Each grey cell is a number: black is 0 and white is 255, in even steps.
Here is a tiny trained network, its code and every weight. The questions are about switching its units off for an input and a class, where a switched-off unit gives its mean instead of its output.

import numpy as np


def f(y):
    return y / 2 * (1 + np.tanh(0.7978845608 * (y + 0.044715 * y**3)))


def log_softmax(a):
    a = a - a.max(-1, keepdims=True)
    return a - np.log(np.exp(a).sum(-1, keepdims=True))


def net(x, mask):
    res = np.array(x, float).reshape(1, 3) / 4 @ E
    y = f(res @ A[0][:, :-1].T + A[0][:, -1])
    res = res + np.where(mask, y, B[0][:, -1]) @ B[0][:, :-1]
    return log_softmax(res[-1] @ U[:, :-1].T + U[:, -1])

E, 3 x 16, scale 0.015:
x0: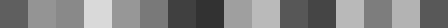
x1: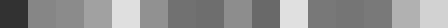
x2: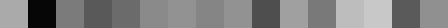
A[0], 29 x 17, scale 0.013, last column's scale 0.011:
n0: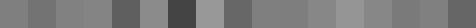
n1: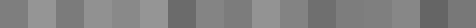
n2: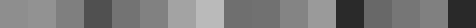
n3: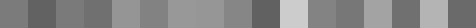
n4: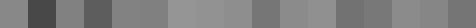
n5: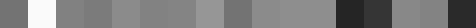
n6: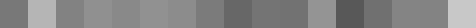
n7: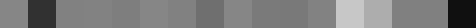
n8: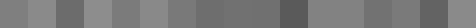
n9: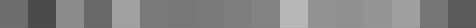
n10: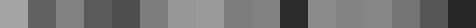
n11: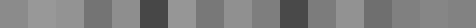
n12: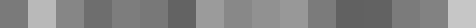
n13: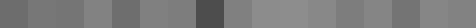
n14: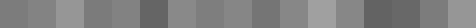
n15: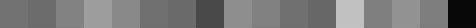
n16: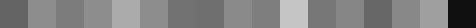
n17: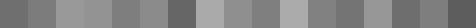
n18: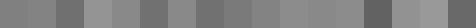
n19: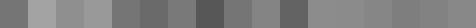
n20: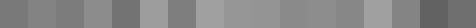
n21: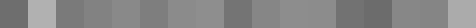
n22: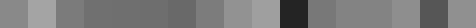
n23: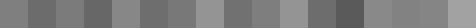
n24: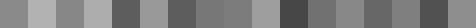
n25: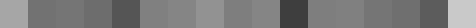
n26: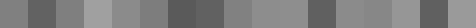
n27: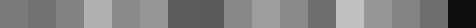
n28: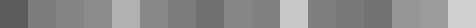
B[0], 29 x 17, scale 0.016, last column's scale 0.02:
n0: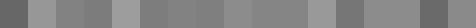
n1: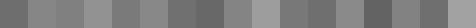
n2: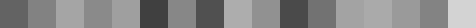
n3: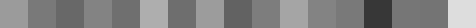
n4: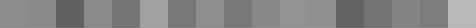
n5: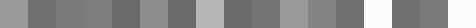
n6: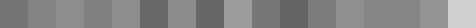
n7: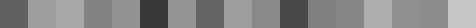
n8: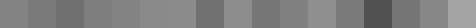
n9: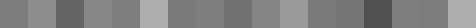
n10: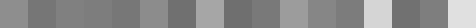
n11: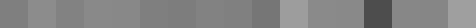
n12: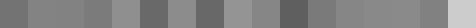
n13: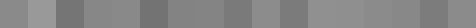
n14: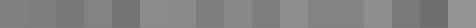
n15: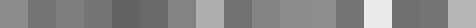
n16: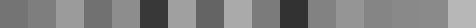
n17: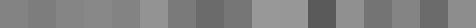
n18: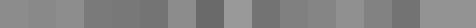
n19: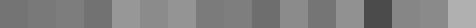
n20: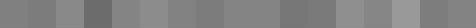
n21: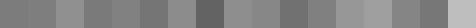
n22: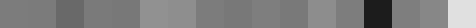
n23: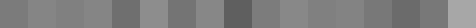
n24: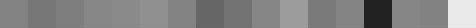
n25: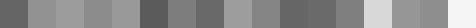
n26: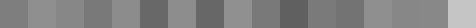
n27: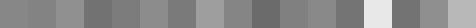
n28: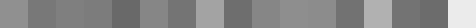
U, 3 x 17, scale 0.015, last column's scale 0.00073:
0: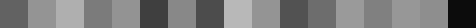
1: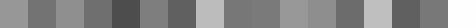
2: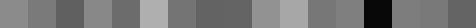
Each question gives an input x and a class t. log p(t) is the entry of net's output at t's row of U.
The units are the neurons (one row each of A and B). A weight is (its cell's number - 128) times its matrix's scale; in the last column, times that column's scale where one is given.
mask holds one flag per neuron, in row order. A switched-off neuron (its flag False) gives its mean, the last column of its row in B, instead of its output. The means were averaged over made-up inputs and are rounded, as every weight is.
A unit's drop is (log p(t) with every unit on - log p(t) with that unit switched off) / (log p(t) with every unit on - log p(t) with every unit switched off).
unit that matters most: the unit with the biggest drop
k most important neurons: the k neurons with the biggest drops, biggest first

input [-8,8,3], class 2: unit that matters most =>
n3
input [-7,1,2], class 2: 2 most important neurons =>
[n5, n3]
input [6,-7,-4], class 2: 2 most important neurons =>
[n24, n22]
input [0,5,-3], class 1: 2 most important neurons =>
[n28, n5]
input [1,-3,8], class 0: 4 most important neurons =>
[n7, n5, n28, n25]
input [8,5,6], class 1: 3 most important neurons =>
[n15, n27, n28]
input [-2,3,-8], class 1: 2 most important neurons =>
[n5, n28]
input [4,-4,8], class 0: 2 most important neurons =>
[n7, n5]
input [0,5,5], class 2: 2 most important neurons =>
[n5, n3]
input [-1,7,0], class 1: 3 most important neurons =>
[n28, n24, n22]
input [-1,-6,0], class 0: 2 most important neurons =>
[n5, n25]
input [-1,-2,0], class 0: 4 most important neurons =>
[n5, n28, n3, n15]
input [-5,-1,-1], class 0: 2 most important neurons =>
[n2, n28]
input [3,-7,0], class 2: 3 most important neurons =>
[n22, n24, n2]
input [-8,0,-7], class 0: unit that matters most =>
n2
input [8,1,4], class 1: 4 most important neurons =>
[n15, n27, n2, n25]
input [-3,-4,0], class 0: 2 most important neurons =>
[n5, n28]
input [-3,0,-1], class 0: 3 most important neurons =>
[n5, n10, n28]
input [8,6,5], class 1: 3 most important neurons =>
[n15, n27, n28]
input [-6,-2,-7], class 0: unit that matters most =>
n2
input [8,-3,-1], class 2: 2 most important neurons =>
[n24, n22]
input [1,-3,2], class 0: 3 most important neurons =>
[n5, n28, n3]
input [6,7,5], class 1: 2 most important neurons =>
[n28, n15]
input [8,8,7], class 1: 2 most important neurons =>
[n15, n28]
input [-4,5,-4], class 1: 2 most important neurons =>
[n5, n28]
